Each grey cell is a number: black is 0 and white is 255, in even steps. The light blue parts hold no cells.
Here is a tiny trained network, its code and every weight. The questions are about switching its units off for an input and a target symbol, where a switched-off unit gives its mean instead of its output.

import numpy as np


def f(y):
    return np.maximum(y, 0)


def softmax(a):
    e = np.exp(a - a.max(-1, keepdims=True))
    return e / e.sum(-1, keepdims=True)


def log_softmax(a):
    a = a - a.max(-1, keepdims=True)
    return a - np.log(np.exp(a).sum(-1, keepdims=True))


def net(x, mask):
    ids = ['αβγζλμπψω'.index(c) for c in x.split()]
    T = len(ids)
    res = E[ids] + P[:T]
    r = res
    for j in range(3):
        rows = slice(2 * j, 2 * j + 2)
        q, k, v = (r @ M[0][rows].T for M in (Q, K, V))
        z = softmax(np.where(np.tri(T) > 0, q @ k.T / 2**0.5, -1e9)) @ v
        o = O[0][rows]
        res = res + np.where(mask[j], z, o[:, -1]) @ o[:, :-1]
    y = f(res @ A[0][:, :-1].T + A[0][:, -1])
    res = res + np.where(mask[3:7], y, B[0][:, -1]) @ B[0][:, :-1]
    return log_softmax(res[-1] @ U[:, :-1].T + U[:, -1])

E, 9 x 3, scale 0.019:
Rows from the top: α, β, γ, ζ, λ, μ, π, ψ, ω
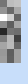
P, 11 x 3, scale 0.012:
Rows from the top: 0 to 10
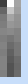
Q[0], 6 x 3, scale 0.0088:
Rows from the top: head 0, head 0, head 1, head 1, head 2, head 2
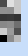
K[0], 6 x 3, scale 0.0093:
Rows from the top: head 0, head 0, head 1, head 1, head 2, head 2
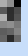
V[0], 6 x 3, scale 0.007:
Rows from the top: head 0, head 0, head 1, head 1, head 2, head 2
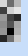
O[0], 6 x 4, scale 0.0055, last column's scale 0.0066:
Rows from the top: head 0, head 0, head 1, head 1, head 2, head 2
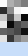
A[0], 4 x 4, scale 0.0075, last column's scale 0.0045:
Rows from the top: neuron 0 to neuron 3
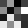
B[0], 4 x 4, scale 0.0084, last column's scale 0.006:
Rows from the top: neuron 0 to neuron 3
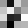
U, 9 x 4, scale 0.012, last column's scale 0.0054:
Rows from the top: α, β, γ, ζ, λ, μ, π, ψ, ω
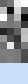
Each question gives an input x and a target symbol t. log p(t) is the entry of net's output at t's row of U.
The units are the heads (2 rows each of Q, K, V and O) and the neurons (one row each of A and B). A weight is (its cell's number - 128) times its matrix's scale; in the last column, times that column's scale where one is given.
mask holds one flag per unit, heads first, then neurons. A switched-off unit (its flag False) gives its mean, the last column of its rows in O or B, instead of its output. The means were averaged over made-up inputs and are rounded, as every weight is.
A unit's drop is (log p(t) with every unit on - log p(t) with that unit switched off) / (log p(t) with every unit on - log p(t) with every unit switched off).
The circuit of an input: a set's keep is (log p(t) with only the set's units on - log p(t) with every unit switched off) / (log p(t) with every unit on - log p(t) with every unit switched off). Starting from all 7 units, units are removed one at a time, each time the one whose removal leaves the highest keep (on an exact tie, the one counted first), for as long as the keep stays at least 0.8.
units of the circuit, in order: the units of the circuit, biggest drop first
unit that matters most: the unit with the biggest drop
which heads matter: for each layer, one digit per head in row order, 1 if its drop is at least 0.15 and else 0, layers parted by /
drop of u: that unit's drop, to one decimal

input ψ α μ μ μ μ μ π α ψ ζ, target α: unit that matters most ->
neuron 2
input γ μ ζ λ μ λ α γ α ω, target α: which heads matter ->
001
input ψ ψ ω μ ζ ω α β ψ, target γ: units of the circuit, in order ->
[neuron 1; head 1]
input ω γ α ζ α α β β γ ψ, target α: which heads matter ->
001
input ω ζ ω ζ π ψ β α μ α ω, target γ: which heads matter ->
110
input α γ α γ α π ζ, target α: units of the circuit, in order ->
[neuron 2; head 2]
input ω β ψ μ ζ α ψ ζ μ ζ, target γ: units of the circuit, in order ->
[neuron 1; head 1]
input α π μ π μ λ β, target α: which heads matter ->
000
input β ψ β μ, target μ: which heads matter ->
000
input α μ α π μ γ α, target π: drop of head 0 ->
0.2
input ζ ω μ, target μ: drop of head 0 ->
0.1
